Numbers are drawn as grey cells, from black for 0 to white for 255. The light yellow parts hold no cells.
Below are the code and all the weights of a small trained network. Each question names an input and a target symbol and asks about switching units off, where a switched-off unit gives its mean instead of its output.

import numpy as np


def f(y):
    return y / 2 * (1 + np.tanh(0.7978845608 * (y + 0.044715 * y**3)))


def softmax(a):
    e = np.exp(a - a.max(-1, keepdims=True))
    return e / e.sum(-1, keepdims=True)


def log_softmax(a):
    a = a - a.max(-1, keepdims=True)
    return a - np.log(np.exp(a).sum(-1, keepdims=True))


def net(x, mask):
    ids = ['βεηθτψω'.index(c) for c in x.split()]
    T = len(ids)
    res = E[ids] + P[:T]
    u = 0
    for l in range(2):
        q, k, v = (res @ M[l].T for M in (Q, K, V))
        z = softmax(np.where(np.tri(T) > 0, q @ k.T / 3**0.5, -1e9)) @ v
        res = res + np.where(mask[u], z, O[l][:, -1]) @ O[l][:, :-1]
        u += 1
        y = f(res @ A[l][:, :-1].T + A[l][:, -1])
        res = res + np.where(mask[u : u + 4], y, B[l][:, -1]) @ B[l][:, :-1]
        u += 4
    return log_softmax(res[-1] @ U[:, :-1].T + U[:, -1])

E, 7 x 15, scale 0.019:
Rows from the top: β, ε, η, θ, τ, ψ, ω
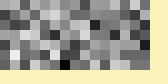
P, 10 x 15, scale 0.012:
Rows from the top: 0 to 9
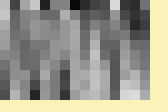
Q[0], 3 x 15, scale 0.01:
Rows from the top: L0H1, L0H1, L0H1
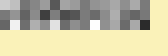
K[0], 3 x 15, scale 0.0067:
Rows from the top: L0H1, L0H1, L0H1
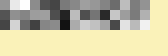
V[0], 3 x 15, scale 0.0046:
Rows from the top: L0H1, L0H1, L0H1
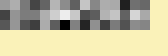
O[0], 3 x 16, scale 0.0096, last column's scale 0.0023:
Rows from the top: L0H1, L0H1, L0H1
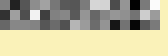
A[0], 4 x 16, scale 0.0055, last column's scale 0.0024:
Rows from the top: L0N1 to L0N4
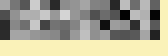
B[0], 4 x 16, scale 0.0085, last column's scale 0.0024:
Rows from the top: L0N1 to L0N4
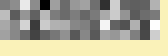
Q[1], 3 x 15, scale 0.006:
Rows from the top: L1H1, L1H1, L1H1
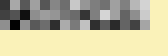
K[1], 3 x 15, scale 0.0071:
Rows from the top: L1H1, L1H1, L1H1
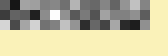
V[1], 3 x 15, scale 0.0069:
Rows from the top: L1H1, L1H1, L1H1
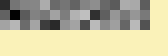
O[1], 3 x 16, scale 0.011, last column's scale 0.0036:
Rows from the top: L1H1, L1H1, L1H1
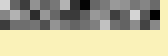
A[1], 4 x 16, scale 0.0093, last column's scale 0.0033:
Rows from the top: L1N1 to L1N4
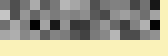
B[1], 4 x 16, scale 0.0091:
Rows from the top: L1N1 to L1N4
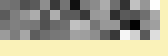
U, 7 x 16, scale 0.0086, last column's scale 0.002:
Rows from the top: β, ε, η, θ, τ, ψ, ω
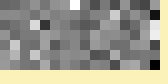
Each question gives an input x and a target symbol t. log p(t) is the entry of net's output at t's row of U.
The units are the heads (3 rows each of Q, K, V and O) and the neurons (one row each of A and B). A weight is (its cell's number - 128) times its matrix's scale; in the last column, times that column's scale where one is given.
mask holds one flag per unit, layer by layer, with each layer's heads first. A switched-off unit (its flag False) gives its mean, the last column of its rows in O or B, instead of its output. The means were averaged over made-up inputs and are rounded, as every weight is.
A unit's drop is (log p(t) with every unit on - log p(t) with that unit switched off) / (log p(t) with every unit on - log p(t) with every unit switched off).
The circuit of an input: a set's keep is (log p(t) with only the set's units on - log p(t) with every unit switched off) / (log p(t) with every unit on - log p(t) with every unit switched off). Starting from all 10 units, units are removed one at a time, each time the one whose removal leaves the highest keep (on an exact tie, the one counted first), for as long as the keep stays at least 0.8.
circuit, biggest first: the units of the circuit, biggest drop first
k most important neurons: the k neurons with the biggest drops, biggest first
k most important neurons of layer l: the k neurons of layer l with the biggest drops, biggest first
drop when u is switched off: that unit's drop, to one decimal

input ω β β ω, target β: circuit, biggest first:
[L0H1]
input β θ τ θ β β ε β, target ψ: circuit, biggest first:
[L1H1 L0H1 L0N3]
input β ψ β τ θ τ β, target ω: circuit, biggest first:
[L1H1 L1N4]
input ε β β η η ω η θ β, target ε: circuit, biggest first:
[L0H1 L1H1]
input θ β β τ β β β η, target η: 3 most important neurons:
[L1N1 L0N1 L1N4]
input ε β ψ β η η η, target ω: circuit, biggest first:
[L0H1 L1H1]
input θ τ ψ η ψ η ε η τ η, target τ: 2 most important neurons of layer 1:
[L1N3 L1N4]
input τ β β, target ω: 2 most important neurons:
[L1N4 L1N1]
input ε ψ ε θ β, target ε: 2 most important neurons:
[L1N4 L0N3]
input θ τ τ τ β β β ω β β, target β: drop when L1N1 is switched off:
0.2
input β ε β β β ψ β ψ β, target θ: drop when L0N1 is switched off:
0.0
